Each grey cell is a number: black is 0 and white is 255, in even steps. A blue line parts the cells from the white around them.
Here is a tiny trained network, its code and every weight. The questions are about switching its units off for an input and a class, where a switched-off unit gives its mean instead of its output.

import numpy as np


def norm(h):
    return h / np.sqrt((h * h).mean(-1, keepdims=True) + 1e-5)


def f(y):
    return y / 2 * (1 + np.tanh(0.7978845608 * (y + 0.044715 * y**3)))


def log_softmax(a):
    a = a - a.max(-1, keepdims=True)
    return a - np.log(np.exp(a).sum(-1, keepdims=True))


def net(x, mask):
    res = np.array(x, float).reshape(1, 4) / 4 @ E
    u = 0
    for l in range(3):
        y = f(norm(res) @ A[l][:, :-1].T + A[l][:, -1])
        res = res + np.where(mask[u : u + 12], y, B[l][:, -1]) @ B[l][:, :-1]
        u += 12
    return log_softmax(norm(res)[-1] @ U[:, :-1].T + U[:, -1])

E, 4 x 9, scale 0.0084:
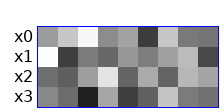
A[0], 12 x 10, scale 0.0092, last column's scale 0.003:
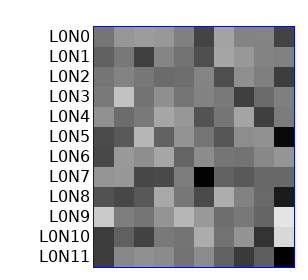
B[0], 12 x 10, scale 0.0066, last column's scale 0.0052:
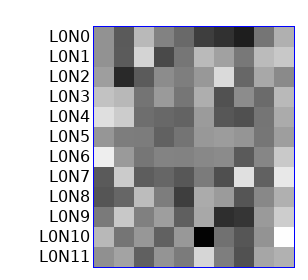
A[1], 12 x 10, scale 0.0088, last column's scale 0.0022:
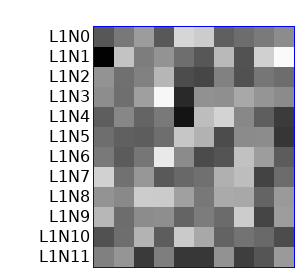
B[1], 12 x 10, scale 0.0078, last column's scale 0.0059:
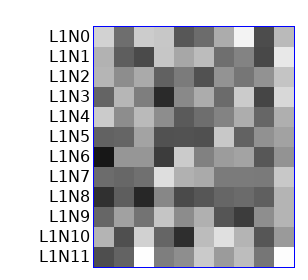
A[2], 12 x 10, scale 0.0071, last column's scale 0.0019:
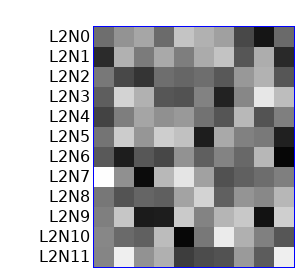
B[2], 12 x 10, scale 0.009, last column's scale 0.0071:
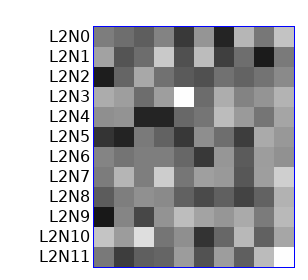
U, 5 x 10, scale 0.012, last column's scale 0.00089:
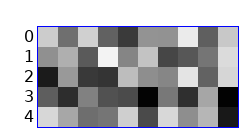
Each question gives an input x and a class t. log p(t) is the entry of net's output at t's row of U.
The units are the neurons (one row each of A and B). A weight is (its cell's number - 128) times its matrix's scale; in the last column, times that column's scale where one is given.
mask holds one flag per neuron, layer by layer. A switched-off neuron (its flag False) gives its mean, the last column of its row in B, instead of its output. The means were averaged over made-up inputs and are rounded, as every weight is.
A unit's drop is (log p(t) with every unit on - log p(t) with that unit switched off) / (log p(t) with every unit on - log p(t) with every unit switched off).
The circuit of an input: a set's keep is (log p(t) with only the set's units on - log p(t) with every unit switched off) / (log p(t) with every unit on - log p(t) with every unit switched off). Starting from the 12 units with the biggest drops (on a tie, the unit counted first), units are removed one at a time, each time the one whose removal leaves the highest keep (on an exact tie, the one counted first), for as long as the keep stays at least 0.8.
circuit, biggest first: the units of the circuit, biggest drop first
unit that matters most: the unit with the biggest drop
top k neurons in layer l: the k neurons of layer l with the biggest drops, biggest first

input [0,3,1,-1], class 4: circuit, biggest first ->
(L0N9 L1N1 L2N3)
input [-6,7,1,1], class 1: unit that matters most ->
L2N7
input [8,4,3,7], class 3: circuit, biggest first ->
(L1N8 L2N5)
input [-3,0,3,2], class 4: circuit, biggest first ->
(L0N10 L1N1 L2N3)
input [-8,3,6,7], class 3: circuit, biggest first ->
(L0N10 L2N2)
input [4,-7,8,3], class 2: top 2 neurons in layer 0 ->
(L0N9 L0N4)
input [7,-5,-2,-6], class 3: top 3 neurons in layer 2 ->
(L2N5 L2N11 L2N10)
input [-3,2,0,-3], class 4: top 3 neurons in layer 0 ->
(L0N9 L0N10 L0N1)
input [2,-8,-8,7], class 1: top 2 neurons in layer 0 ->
(L0N11 L0N1)
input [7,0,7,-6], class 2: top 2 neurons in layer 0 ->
(L0N10 L0N1)
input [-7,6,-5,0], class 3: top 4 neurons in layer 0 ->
(L0N3 L0N6 L0N10 L0N9)
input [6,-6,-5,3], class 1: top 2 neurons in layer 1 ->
(L1N1 L1N3)
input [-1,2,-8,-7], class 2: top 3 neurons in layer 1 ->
(L1N11 L1N4 L1N2)
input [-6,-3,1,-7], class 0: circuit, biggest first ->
(L1N0)
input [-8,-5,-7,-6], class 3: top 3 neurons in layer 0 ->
(L0N2 L0N10 L0N4)
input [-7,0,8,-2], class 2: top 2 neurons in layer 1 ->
(L1N6 L1N3)
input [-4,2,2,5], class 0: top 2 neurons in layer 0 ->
(L0N8 L0N0)
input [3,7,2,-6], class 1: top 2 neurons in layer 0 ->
(L0N4 L0N1)
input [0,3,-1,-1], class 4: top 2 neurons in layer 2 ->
(L2N3 L2N11)
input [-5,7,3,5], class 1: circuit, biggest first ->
(L1N9)
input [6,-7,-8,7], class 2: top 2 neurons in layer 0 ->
(L0N7 L0N9)
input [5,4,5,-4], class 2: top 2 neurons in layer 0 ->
(L0N10 L0N6)
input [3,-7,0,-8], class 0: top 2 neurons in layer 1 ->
(L1N10 L1N0)
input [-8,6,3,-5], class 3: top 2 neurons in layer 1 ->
(L1N5 L1N1)
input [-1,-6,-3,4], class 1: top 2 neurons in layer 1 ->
(L1N1 L1N0)
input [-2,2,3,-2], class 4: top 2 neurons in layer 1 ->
(L1N1 L1N11)
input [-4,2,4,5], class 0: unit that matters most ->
L0N8
